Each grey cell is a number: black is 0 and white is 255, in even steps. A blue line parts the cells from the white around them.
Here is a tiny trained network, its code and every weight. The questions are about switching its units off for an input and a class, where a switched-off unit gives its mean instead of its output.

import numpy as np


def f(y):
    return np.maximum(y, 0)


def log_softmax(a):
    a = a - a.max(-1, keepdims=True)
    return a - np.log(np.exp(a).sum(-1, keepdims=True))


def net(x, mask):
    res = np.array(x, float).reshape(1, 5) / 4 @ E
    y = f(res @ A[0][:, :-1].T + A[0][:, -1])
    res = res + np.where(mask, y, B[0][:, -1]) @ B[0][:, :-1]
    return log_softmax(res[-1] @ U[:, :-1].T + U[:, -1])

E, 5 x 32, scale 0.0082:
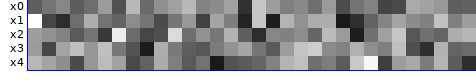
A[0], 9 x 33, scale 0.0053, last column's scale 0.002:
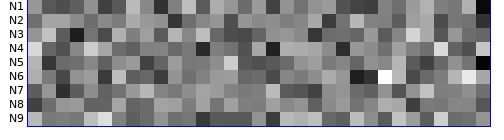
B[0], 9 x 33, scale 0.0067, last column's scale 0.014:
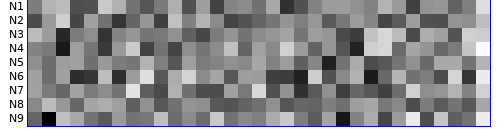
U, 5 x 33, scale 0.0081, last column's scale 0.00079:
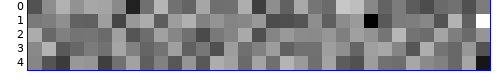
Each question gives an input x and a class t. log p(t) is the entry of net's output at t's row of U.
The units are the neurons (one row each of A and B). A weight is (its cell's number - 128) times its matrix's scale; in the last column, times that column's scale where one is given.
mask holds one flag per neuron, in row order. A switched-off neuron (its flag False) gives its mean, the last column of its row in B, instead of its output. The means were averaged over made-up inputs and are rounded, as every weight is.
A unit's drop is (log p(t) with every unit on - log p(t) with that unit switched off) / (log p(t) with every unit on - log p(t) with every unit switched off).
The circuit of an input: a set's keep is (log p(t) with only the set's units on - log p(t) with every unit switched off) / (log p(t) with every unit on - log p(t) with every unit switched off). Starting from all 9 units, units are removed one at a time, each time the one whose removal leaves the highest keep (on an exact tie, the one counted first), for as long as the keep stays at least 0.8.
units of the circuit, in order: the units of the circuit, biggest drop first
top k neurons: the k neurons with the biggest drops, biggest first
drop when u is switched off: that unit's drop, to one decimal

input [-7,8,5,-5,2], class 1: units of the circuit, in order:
N6
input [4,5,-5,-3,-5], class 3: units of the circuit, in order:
N1, N6
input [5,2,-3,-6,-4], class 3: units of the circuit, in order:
N6, N1
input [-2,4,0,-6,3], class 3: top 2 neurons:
N9, N1
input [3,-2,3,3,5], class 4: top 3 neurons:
N1, N6, N9
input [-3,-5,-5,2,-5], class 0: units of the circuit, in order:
N6, N4
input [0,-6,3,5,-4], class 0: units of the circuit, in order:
N7, N4
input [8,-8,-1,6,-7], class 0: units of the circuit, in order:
N6, N4
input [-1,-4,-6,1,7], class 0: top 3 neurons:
N3, N7, N2
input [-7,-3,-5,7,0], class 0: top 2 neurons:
N3, N7
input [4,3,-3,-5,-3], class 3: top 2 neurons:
N6, N1
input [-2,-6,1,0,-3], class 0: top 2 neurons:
N6, N4
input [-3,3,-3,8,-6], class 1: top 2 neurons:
N6, N3
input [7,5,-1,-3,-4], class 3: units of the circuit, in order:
N1
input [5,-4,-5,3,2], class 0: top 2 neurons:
N4, N6
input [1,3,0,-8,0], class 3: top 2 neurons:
N3, N1
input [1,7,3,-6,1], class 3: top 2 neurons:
N3, N1
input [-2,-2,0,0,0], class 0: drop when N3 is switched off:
0.2
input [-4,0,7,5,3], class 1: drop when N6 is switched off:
0.8
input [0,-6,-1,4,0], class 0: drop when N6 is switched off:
0.1
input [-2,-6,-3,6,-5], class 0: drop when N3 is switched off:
0.0
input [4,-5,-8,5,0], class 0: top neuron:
N6
